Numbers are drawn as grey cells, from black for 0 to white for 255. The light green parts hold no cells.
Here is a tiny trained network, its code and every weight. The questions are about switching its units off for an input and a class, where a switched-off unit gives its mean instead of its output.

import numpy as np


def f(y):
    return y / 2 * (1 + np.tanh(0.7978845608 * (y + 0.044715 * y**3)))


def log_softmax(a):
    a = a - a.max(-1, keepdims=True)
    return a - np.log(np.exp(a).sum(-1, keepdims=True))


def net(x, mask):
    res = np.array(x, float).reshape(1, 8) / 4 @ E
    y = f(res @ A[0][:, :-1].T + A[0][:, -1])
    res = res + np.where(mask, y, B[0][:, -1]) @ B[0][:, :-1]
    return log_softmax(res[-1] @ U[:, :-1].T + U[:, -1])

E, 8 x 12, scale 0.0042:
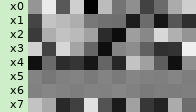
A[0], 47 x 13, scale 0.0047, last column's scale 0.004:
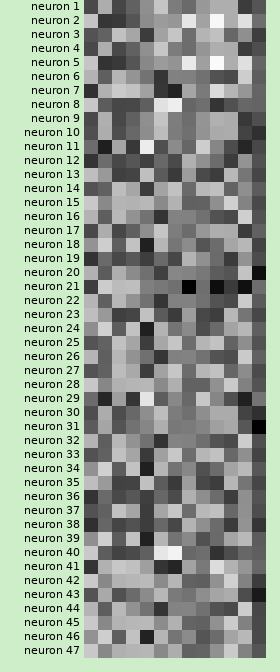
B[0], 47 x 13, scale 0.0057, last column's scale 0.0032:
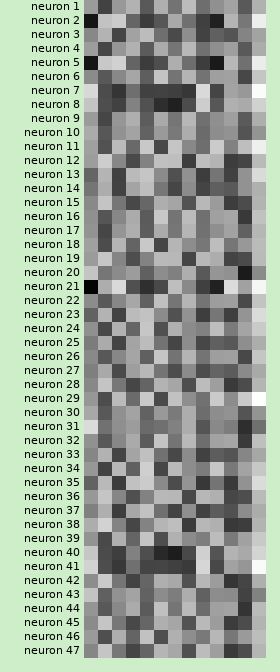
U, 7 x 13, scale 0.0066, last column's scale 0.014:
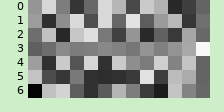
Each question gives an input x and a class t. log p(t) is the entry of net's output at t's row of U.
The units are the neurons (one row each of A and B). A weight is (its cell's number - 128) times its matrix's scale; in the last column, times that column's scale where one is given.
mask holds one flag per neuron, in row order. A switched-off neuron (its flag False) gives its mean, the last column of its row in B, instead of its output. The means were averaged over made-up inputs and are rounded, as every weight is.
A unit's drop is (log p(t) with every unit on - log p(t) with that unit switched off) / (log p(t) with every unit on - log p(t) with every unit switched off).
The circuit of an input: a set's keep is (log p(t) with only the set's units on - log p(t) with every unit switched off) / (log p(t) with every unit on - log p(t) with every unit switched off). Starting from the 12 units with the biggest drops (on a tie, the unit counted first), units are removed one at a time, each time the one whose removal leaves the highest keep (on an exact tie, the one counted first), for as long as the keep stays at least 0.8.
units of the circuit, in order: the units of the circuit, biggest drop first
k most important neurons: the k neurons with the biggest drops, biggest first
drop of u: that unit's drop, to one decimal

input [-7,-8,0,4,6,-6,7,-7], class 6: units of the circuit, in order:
neuron 5; neuron 2
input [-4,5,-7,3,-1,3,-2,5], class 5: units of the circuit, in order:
neuron 40
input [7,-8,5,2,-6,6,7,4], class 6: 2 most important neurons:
neuron 5; neuron 2
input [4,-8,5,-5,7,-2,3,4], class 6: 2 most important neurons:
neuron 5; neuron 2
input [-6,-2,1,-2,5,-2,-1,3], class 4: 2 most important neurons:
neuron 29; neuron 11
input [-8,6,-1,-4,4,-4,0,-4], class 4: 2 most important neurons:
neuron 29; neuron 11
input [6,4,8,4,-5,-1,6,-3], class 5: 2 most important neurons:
neuron 7; neuron 41
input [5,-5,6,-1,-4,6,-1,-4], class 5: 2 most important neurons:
neuron 7; neuron 41
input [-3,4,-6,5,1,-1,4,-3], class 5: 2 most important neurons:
neuron 40; neuron 8
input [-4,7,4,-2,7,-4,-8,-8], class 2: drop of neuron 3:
0.2
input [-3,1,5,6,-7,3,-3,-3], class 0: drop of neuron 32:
0.0
